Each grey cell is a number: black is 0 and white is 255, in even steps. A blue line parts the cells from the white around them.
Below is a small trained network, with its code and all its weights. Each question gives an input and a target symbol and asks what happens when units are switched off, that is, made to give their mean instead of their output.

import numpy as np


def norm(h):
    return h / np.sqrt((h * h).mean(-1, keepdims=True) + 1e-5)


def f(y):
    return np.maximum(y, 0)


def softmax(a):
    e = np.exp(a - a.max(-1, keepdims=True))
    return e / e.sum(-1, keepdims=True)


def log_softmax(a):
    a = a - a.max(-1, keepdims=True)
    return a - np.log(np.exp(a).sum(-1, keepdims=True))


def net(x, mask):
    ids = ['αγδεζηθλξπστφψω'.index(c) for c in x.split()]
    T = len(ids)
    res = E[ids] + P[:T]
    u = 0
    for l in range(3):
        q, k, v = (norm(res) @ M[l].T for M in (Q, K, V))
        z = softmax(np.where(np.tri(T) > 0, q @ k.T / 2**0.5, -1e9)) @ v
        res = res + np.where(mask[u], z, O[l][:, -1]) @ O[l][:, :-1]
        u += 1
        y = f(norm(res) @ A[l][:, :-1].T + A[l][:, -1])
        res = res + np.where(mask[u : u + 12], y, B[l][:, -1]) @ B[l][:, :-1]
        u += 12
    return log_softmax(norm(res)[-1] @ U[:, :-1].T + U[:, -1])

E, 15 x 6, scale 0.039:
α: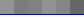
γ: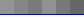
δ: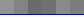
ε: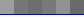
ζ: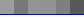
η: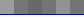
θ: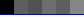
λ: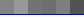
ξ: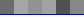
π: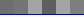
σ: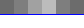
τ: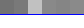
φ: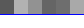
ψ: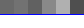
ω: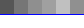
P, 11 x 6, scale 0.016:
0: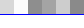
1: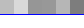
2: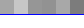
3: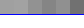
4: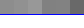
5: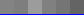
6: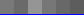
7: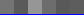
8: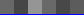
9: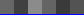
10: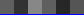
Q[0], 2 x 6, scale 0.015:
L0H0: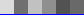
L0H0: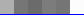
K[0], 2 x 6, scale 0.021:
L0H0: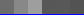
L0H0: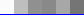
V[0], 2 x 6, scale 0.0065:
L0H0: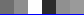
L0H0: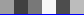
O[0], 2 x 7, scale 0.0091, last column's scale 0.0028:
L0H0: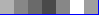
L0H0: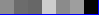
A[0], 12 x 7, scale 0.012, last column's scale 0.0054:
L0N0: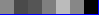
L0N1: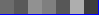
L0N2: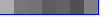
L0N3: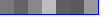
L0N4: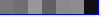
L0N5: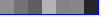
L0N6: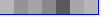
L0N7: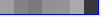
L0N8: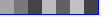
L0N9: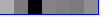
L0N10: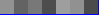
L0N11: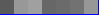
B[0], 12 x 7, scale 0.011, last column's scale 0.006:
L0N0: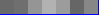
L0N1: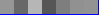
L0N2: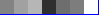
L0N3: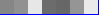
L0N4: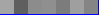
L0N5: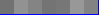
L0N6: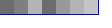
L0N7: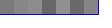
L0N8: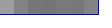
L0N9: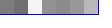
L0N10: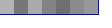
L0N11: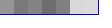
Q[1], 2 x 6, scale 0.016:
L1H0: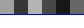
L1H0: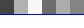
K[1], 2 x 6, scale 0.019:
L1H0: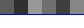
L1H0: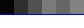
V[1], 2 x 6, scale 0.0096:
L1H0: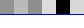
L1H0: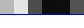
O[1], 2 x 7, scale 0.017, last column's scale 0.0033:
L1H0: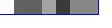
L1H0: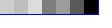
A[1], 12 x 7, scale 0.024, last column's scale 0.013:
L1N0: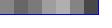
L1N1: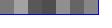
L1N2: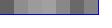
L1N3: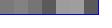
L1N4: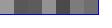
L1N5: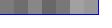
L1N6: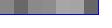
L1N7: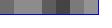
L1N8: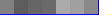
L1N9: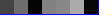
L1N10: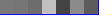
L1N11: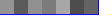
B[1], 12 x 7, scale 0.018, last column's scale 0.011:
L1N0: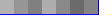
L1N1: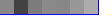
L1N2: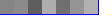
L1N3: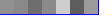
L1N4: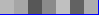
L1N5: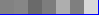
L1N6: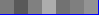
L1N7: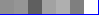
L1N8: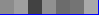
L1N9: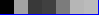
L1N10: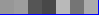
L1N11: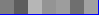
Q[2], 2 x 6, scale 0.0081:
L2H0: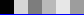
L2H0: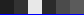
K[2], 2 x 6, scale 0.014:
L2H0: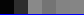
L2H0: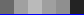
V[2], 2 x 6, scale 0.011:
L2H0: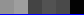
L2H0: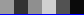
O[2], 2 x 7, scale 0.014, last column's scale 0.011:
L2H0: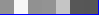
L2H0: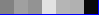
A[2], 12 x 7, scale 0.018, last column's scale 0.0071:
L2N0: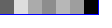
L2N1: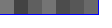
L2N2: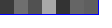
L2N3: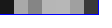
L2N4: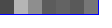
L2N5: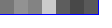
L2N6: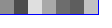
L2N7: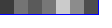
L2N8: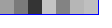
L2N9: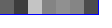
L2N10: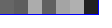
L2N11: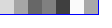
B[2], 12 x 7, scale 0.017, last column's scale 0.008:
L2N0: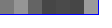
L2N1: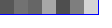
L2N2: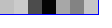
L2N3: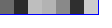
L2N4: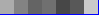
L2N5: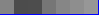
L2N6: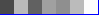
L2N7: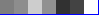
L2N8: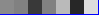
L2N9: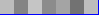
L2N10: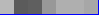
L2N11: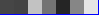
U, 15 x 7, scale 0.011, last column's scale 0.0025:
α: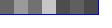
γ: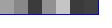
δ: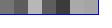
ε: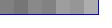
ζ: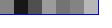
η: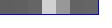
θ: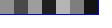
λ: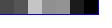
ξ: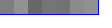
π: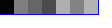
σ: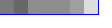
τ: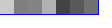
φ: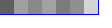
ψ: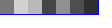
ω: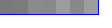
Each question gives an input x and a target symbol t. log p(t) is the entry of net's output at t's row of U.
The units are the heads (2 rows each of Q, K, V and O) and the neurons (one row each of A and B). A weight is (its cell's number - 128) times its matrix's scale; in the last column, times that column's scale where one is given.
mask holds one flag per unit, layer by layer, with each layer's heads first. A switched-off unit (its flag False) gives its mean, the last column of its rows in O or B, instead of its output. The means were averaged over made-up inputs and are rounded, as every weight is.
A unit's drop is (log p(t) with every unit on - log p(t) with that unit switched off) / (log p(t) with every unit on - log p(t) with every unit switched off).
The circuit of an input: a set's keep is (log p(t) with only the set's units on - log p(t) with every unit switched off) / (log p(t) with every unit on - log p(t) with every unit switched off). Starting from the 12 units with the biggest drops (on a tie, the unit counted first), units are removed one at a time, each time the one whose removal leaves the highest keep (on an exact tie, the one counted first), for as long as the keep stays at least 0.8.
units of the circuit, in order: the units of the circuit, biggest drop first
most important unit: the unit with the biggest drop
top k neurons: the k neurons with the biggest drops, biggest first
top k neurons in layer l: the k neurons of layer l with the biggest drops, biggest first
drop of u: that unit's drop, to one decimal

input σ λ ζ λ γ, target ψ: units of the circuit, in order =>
(L1H0; L0H0)
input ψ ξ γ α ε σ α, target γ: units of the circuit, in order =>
(L1H0; L1N4)
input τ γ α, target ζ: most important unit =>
L0H0
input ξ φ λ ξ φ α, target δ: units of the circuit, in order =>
(L1H0; L2N11; L0H0)
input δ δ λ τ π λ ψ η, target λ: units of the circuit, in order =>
(L1H0; L2N7; L2N3)
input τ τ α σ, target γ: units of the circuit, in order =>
(L1H0; L1N4)
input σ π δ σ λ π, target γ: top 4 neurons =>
(L1N3; L0N2; L1N8; L0N10)
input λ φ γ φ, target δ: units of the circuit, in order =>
(L1H0; L2N11)
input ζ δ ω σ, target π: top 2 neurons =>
(L1N9; L0N2)
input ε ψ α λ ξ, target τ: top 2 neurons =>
(L2N11; L1N4)
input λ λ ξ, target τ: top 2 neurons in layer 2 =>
(L2N11; L2N8)
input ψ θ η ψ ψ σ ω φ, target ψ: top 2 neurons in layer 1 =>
(L1N9; L1N7)
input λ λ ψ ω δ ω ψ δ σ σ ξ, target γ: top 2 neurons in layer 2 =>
(L2N8; L2N7)
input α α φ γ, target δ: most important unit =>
L1H0
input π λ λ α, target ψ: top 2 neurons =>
(L0N2; L2N6)
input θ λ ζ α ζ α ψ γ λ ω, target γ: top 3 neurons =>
(L0N2; L2N2; L1N6)
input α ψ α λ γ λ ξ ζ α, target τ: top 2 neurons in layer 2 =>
(L2N11; L2N2)
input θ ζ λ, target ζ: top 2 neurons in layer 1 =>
(L1N1; L1N9)
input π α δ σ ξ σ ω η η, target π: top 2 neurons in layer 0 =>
(L0N9; L0N2)
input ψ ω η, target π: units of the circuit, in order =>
(L1H0)
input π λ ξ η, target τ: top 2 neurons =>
(L1N4; L1N9)
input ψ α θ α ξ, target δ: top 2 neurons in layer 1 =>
(L1N9; L1N4)
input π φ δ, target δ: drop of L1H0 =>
0.5
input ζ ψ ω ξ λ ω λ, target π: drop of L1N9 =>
0.3
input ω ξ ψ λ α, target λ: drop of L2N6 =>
0.0
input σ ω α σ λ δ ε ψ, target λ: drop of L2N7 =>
0.1
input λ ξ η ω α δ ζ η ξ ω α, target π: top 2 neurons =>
(L0N3; L1N9)
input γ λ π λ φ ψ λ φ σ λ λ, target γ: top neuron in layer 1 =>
(L1N7)
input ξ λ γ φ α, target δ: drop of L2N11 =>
0.4
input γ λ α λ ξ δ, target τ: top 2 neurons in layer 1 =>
(L1N4; L1N9)
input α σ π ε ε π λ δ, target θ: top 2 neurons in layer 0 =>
(L0N2; L0N6)
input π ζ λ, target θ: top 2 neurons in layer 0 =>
(L0N6; L0N3)
